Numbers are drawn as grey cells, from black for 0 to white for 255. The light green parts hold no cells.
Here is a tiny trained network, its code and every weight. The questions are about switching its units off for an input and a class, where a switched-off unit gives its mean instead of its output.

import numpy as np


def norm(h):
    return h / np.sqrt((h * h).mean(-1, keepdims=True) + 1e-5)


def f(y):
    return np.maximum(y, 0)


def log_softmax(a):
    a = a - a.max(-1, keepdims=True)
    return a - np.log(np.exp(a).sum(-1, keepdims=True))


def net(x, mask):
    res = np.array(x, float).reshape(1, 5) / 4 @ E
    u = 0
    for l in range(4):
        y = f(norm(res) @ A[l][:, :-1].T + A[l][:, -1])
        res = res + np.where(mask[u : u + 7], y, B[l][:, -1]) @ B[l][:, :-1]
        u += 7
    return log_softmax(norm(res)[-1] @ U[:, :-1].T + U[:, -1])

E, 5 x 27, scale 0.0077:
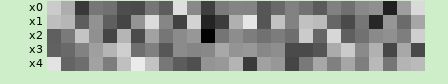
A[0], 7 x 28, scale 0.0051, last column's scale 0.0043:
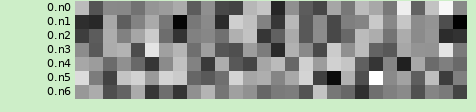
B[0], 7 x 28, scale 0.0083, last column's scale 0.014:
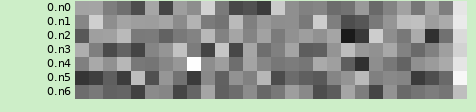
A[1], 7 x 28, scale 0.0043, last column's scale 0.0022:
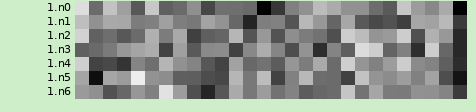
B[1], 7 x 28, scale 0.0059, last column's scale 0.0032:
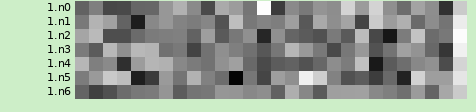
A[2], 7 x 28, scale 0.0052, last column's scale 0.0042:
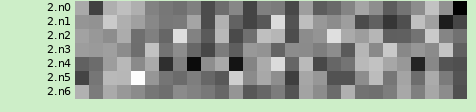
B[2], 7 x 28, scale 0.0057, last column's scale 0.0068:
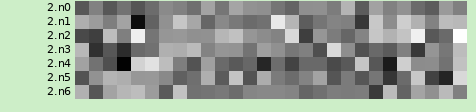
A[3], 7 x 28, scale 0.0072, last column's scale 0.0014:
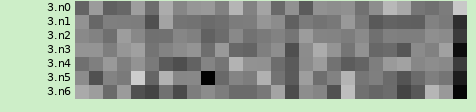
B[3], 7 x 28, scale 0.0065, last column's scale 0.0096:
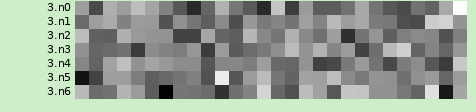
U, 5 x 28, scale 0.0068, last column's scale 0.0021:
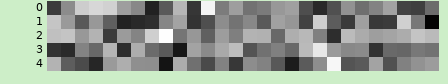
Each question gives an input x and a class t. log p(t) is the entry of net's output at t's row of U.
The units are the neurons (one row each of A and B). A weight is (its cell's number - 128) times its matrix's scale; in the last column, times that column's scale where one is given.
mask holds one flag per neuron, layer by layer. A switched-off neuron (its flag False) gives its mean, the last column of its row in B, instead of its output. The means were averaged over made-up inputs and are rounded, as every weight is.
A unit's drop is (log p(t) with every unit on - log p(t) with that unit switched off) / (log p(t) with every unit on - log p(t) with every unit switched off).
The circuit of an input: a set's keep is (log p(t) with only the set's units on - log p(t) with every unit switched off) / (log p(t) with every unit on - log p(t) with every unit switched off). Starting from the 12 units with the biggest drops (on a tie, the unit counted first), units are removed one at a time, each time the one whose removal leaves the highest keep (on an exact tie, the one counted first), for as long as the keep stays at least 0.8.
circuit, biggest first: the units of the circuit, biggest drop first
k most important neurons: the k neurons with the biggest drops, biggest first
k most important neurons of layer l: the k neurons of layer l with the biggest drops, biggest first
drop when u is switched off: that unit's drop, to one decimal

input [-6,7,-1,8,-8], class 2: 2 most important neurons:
[0.n5 2.n1]
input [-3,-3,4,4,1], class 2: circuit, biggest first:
[0.n3]
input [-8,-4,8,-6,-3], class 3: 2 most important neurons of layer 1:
[1.n0 1.n5]
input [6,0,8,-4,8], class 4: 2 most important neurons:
[0.n1 0.n4]
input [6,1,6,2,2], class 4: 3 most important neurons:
[0.n4 0.n1 2.n4]
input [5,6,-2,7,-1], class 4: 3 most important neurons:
[0.n1 2.n4 0.n2]
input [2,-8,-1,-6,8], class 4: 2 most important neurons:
[0.n4 0.n5]
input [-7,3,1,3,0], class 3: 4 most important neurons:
[0.n0 0.n1 0.n2 3.n5]
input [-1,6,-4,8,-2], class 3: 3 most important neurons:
[0.n5 0.n0 0.n2]
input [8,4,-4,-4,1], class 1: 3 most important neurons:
[3.n6 0.n6 0.n1]
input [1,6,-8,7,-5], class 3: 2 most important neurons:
[0.n0 0.n5]
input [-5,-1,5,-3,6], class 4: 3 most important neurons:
[0.n4 0.n2 0.n1]
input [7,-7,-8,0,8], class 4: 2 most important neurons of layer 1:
[1.n2 1.n4]
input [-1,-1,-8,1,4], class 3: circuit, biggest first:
[0.n5]
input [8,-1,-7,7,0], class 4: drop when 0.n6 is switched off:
0.1
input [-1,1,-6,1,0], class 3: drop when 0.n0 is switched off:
0.1
